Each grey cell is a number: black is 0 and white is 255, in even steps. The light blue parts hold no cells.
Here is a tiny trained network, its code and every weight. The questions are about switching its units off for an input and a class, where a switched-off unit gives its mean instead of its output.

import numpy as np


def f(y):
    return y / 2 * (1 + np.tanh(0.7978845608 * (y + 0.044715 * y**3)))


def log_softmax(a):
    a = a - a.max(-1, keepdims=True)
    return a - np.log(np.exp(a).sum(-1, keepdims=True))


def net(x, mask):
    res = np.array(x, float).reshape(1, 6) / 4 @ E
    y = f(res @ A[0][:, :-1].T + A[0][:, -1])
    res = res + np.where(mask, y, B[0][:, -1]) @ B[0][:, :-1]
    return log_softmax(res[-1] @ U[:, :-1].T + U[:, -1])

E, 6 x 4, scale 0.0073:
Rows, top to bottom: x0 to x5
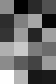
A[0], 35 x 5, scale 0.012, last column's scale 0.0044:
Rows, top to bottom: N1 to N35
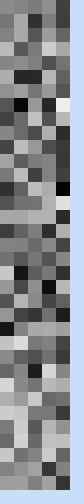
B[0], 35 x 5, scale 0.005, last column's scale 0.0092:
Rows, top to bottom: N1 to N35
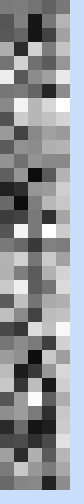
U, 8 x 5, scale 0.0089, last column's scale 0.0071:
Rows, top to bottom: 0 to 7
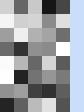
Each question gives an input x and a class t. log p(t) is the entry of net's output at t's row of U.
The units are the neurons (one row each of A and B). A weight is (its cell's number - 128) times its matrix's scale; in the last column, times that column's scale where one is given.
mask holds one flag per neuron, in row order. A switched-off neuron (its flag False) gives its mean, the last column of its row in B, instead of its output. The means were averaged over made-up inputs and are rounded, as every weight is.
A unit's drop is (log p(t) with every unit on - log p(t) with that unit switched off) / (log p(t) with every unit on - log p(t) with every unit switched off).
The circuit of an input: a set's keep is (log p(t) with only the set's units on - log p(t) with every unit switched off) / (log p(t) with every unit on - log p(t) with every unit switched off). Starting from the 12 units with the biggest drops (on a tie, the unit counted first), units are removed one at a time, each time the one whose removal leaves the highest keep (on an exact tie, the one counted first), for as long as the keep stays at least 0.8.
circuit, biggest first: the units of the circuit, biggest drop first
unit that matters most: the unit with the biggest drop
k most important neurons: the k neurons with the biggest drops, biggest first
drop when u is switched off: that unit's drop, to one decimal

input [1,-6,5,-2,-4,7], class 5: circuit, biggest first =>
N27, N28
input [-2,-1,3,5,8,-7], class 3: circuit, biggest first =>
N8, N17
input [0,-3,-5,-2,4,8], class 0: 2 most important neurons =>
N28, N30
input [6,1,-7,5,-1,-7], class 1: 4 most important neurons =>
N21, N8, N32, N31
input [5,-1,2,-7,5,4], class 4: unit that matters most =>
N8
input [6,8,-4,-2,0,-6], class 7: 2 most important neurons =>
N14, N24
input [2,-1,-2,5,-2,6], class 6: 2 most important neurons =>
N8, N24
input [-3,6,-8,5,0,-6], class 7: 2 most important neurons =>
N14, N24
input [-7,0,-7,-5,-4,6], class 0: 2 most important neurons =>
N8, N17
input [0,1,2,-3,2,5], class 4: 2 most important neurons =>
N32, N31
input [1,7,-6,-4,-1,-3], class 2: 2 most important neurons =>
N21, N8
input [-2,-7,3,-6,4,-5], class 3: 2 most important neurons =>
N14, N24
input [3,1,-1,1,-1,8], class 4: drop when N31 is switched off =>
0.2
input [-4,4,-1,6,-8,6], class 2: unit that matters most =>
N22
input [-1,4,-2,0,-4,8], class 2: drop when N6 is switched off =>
0.2
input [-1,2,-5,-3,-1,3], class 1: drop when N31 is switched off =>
0.1
